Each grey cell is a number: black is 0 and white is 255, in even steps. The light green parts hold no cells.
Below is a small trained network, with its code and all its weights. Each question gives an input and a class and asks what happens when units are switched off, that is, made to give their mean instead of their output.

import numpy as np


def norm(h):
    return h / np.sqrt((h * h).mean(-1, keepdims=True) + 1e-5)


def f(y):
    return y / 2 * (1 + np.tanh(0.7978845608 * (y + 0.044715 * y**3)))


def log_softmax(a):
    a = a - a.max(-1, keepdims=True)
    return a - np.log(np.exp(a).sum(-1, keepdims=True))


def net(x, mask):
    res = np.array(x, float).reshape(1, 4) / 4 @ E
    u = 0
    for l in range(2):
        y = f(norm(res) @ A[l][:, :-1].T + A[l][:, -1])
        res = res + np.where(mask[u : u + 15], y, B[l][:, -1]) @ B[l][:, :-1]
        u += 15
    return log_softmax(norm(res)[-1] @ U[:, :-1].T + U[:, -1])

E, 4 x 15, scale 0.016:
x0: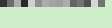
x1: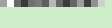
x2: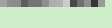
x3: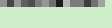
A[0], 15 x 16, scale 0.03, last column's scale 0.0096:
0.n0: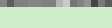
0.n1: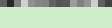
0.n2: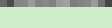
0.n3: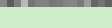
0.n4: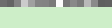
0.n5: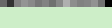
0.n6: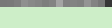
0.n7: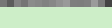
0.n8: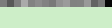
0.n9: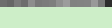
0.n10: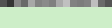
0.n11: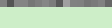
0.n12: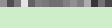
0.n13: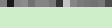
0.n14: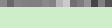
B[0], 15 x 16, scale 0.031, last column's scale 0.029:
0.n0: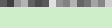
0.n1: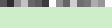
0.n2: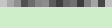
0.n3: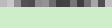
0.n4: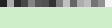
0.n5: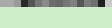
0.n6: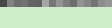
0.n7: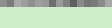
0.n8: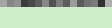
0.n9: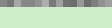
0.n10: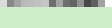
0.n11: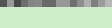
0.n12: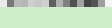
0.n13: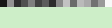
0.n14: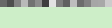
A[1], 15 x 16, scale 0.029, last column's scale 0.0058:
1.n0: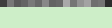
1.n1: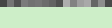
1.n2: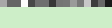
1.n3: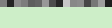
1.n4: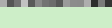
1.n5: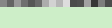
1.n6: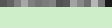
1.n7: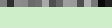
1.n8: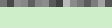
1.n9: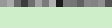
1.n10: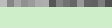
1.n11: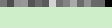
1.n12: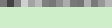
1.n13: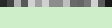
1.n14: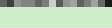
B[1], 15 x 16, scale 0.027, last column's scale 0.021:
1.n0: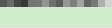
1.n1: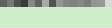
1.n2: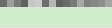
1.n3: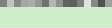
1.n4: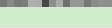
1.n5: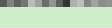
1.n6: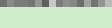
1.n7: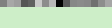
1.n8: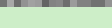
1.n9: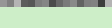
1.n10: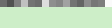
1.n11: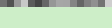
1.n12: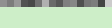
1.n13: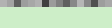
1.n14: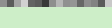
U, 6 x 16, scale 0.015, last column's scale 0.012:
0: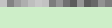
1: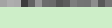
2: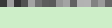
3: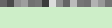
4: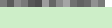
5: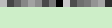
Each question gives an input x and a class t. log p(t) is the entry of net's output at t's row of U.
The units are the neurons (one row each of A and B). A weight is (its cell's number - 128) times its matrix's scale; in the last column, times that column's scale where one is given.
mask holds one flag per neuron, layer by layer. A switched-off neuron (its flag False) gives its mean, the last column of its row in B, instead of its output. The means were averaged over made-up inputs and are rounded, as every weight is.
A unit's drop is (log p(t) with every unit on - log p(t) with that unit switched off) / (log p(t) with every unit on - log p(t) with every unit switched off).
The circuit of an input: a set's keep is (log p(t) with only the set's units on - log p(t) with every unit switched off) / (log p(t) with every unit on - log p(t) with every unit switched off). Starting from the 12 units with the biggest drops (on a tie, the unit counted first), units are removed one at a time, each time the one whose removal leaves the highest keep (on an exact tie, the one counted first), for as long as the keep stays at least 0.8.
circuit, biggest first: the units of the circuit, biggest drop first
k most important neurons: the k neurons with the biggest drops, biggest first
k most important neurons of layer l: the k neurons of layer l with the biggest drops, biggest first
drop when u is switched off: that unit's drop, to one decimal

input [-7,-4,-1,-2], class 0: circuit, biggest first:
[0.n12]
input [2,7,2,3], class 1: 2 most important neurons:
[0.n1, 0.n0]
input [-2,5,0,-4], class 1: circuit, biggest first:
[0.n1, 0.n12, 0.n13]
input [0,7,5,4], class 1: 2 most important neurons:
[0.n1, 0.n0]
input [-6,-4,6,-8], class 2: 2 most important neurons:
[0.n4, 0.n10]
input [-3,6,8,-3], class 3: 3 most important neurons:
[0.n4, 0.n13, 0.n12]
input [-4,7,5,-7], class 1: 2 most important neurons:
[0.n0, 0.n1]
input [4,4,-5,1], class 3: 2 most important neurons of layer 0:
[0.n13, 0.n4]
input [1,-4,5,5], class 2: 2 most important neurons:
[0.n13, 0.n11]
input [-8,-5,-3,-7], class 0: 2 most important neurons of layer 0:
[0.n12, 0.n13]
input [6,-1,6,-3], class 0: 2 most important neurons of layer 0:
[0.n10, 0.n1]
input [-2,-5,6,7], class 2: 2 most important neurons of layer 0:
[0.n13, 0.n1]
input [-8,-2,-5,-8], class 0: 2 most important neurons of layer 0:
[0.n12, 0.n13]
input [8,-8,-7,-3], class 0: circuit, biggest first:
[0.n10]
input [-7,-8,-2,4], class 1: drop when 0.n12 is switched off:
0.3
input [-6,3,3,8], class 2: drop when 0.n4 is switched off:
0.0
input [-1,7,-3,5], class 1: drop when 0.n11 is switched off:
0.1
